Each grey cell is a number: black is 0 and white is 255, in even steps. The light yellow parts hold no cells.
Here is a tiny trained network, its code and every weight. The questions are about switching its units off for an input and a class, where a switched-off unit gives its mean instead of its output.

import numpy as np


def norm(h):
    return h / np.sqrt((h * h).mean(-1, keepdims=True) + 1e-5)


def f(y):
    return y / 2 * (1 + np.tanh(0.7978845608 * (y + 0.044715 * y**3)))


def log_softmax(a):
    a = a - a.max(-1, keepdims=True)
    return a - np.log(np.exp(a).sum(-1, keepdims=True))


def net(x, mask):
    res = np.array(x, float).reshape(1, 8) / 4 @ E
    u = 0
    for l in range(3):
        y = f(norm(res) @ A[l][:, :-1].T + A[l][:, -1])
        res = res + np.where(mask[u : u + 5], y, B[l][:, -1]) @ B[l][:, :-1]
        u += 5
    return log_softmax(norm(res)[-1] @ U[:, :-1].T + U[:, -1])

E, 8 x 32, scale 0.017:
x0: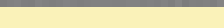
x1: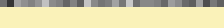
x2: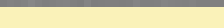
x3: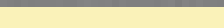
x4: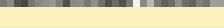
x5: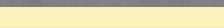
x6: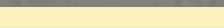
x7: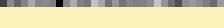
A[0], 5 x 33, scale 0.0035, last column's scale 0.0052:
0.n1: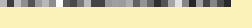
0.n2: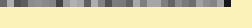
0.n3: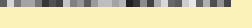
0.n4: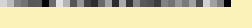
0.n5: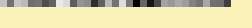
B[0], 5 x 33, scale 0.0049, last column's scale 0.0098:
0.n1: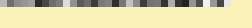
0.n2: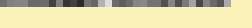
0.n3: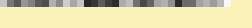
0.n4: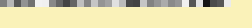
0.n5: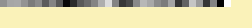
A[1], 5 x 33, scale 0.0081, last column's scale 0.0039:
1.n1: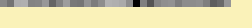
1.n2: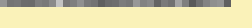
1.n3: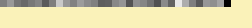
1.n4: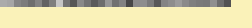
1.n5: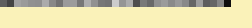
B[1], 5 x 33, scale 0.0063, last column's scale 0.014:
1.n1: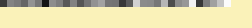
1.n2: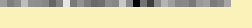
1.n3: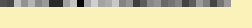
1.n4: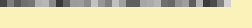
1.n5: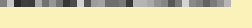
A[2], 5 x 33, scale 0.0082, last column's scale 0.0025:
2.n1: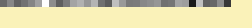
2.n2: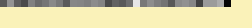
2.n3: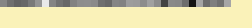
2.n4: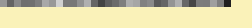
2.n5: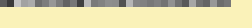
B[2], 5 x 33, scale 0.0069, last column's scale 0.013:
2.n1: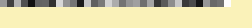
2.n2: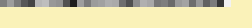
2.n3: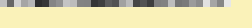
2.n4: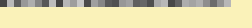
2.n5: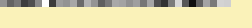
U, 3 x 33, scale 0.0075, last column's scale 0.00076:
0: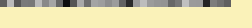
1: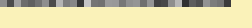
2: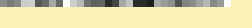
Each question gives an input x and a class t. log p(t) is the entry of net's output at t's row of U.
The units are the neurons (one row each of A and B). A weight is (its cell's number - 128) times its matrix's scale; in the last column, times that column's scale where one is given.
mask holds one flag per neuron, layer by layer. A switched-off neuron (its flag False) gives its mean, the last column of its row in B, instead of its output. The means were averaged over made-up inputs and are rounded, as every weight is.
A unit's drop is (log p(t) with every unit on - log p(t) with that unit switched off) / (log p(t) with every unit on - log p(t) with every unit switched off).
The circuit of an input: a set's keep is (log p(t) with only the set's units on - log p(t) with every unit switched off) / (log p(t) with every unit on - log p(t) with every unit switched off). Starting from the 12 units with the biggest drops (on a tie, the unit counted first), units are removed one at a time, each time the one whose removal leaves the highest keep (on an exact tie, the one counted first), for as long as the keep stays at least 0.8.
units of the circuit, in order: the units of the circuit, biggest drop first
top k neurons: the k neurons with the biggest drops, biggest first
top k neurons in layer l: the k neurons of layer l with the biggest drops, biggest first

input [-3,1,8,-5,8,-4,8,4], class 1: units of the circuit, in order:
[1.n1 2.n1]
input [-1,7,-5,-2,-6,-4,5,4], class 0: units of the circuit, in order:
[1.n5]
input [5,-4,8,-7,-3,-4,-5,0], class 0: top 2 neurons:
[0.n4 2.n3]
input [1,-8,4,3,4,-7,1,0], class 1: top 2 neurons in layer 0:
[0.n5 0.n4]
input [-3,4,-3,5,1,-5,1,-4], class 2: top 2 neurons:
[2.n4 1.n1]
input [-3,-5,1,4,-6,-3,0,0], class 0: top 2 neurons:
[0.n5 2.n3]
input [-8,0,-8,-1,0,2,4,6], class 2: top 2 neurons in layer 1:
[1.n1 1.n5]
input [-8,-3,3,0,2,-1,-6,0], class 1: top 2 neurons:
[1.n1 2.n1]
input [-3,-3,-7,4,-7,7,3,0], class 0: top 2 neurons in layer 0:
[0.n5 0.n1]
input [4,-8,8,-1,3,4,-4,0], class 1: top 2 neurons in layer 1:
[1.n1 1.n3]
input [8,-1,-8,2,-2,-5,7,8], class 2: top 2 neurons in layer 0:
[0.n3 0.n4]
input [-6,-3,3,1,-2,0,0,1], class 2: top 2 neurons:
[0.n3 2.n2]
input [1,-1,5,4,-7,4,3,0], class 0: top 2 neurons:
[2.n3 0.n5]
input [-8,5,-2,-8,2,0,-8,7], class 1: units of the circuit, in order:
[2.n1]
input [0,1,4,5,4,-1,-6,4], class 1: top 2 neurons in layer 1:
[1.n1 1.n5]
